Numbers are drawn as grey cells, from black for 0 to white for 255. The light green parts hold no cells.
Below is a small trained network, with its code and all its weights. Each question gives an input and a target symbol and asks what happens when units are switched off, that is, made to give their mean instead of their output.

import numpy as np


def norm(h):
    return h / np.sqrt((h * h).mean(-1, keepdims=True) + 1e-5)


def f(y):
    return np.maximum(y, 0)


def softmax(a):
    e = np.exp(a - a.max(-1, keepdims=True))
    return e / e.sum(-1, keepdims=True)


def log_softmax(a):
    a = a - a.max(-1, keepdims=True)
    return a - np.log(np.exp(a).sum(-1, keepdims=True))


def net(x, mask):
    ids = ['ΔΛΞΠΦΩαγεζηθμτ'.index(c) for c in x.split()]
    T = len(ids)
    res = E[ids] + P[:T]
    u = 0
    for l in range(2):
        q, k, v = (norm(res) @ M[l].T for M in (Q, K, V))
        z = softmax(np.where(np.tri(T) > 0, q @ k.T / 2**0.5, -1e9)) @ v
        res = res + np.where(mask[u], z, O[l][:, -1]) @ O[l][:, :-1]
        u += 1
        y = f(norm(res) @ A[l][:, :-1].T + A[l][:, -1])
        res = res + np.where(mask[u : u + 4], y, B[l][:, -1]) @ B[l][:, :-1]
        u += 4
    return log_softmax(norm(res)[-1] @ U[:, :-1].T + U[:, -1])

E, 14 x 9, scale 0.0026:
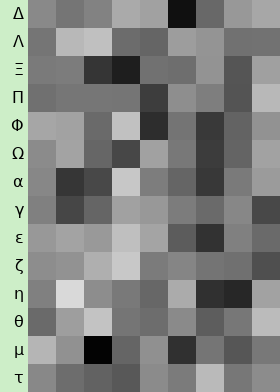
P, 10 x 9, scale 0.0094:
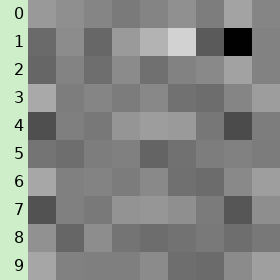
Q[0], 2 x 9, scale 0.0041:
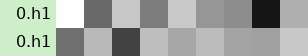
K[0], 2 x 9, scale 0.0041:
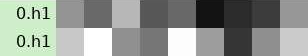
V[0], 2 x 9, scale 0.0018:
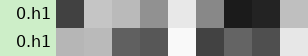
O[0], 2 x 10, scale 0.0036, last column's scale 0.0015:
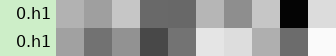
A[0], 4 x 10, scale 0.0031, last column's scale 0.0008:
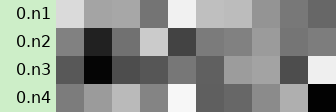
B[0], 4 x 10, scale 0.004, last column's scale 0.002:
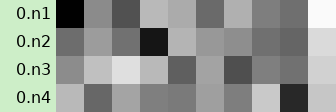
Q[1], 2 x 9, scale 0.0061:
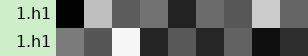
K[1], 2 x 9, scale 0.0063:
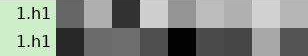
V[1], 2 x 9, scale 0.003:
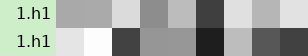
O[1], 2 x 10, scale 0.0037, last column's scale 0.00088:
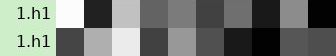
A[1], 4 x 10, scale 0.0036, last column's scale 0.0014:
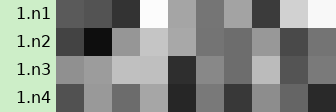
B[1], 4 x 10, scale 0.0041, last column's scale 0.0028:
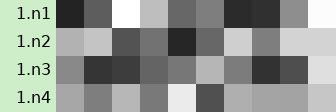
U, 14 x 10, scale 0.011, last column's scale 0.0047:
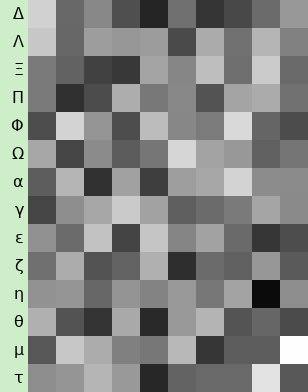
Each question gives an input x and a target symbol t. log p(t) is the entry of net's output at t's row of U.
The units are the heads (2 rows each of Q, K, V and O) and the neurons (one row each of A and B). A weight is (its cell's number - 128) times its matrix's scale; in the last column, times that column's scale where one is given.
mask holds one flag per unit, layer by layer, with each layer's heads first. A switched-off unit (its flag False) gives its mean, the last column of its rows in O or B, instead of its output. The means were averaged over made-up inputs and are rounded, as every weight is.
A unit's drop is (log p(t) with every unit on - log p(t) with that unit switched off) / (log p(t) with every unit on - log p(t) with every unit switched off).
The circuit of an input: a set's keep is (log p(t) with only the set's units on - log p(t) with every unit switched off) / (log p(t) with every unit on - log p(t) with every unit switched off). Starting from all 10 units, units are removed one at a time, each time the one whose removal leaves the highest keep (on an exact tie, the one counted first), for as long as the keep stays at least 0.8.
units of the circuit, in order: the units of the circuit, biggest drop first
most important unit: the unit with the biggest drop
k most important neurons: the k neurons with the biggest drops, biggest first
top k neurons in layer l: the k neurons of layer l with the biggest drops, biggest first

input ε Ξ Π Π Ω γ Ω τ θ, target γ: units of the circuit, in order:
(0.h1, 1.h1, 1.n4)
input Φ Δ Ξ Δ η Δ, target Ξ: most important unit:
0.n2
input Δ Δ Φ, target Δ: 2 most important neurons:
(0.n1, 0.n2)
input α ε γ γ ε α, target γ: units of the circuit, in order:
(1.n4, 0.n3)
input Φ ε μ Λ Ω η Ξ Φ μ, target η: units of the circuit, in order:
(1.h1, 1.n2)
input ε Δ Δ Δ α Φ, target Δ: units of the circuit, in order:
(1.h1, 0.n2)
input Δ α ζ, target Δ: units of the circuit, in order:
(1.h1, 0.n1)
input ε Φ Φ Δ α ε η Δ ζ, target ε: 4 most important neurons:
(1.n4, 0.n2, 1.n1, 0.n1)
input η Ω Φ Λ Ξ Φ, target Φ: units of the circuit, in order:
(0.n2, 1.h1, 1.n4)
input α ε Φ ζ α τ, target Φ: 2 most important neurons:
(0.n2, 1.n4)
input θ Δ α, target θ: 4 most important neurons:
(0.n1, 0.n3, 1.n3, 1.n2)
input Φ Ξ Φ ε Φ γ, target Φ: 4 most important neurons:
(0.n2, 1.n4, 1.n1, 0.n3)
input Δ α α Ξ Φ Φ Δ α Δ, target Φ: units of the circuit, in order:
(1.h1, 0.n2)
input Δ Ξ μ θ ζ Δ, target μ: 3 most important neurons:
(0.n3, 0.n2, 0.n1)
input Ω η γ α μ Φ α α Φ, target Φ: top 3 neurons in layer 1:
(1.n4, 1.n1, 1.n2)
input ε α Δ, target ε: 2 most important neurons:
(0.n1, 0.n3)
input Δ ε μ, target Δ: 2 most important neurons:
(0.n1, 0.n3)
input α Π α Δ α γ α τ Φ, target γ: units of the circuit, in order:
(0.h1, 1.h1, 1.n4)
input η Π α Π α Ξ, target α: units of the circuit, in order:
(1.h1)
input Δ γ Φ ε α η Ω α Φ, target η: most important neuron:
(1.n3)
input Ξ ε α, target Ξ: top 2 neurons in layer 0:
(0.n2, 0.n1)
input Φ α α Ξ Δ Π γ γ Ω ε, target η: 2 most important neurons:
(0.n4, 1.n3)
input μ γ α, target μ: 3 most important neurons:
(0.n2, 0.n3, 0.n1)
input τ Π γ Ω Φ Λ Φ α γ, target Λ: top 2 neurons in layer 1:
(1.n4, 1.n2)
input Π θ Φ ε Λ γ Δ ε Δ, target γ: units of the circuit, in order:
(0.h1, 1.h1)
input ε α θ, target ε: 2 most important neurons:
(0.n1, 1.n4)
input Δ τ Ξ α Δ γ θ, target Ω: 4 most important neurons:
(0.n4, 1.n3, 1.n1, 1.n2)
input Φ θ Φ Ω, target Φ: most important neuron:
(0.n1)
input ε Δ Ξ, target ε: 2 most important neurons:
(0.n3, 1.n4)
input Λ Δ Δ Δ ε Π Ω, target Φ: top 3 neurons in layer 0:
(0.n1, 0.n4, 0.n3)
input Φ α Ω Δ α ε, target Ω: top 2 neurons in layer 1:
(1.n3, 1.n4)
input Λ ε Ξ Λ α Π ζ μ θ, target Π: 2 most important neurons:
(0.n1, 1.n2)
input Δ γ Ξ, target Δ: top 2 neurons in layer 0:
(0.n1, 0.n3)
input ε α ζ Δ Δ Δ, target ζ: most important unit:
0.h1
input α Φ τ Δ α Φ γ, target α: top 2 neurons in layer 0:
(0.n1, 0.n4)
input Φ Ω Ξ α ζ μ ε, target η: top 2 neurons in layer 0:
(0.n4, 0.n1)
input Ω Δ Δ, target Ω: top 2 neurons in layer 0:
(0.n1, 0.n3)
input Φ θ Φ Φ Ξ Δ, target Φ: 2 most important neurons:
(0.n2, 1.n4)
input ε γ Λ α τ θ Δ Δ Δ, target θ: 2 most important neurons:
(0.n3, 1.n3)
